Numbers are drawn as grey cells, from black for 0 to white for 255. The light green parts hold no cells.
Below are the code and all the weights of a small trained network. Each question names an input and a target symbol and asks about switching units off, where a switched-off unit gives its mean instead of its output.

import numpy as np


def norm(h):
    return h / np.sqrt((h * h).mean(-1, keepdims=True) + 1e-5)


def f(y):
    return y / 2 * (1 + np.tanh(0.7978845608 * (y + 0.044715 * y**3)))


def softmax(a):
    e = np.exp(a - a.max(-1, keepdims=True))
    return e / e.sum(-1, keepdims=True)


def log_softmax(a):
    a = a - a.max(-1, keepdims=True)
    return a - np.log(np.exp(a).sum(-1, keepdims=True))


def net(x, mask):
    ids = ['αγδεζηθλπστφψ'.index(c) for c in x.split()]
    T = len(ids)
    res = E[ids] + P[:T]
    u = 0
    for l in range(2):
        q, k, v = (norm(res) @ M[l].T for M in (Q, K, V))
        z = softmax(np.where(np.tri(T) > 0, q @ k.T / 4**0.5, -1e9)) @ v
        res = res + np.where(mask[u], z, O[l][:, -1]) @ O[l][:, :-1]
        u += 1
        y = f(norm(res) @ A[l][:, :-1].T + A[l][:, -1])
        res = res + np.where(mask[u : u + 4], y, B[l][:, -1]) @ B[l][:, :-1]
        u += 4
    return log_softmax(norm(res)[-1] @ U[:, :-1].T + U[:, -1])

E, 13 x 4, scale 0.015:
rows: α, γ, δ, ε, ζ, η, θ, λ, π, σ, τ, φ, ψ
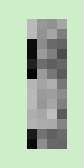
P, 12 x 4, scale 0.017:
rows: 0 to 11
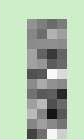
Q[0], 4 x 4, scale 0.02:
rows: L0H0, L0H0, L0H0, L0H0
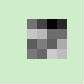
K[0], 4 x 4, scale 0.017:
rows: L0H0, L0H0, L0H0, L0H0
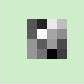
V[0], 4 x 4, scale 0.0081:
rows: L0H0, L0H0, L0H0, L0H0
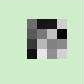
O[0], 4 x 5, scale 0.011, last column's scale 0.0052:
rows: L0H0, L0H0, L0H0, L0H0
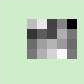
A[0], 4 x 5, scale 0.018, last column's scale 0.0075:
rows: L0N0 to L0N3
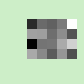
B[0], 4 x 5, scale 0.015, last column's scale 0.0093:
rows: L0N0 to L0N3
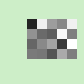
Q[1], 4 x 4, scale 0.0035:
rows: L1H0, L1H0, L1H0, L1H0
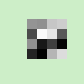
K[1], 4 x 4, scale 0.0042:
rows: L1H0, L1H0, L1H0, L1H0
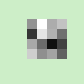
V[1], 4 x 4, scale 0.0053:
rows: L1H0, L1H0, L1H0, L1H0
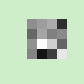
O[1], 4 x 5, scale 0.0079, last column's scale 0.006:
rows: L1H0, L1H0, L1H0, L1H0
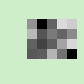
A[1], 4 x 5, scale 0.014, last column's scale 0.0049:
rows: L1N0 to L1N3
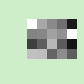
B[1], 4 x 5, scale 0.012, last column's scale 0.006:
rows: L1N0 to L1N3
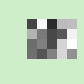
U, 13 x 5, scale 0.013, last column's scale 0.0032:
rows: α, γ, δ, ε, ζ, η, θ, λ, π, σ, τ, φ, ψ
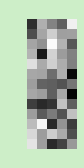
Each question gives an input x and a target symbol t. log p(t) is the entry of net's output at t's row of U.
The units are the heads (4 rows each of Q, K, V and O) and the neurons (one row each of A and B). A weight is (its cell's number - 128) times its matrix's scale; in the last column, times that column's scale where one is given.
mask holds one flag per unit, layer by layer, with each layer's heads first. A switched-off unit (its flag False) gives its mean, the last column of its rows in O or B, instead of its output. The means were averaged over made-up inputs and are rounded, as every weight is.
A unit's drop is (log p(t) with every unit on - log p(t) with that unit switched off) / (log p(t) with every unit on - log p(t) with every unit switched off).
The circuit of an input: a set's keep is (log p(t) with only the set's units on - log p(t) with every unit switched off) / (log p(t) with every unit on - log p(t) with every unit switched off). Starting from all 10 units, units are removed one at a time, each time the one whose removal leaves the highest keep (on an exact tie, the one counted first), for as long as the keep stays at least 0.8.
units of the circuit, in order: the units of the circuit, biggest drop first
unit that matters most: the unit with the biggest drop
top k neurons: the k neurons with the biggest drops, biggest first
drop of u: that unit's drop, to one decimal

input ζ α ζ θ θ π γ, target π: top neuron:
L0N2
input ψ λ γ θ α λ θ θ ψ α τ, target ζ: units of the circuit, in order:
L0H0, L0N0, L1N1
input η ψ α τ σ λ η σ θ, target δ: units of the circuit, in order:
L0H0, L0N0
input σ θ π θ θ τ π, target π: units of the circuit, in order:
L0H0, L0N2
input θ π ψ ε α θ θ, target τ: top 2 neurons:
L1N0, L0N2
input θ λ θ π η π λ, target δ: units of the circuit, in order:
L0H0, L0N0, L1N0
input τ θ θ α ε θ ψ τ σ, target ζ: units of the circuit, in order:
L0H0, L0N0, L1N1
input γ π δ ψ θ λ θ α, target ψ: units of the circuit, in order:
L0H0, L0N0, L1N3
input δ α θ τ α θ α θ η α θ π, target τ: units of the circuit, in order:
L0H0, L0N2
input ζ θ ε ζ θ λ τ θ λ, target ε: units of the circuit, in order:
L0N0, L0H0
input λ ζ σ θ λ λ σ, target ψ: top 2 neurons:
L0N0, L0N2
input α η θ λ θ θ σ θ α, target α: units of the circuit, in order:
L0H0, L0N2
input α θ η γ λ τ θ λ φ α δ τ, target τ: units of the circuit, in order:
L0H0, L1N0, L0N0
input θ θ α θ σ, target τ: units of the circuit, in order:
L0N2
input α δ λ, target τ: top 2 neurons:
L1N0, L0N0
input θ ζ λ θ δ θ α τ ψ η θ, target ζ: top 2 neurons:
L0N0, L1N1
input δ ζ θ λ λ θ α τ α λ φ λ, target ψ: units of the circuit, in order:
L0H0, L0N0
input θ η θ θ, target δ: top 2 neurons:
L1N0, L0N0
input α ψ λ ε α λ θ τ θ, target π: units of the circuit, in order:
L0H0, L1N2, L0N0
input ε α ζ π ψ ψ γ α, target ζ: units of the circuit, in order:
L0H0, L0N0
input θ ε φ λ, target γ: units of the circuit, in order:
L0H0
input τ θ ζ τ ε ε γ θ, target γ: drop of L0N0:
0.1
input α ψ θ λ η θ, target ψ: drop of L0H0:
1.0
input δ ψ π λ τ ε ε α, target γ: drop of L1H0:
0.0
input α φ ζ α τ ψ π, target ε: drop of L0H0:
1.2
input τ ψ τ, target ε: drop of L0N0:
0.7
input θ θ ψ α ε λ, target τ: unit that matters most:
L0H0
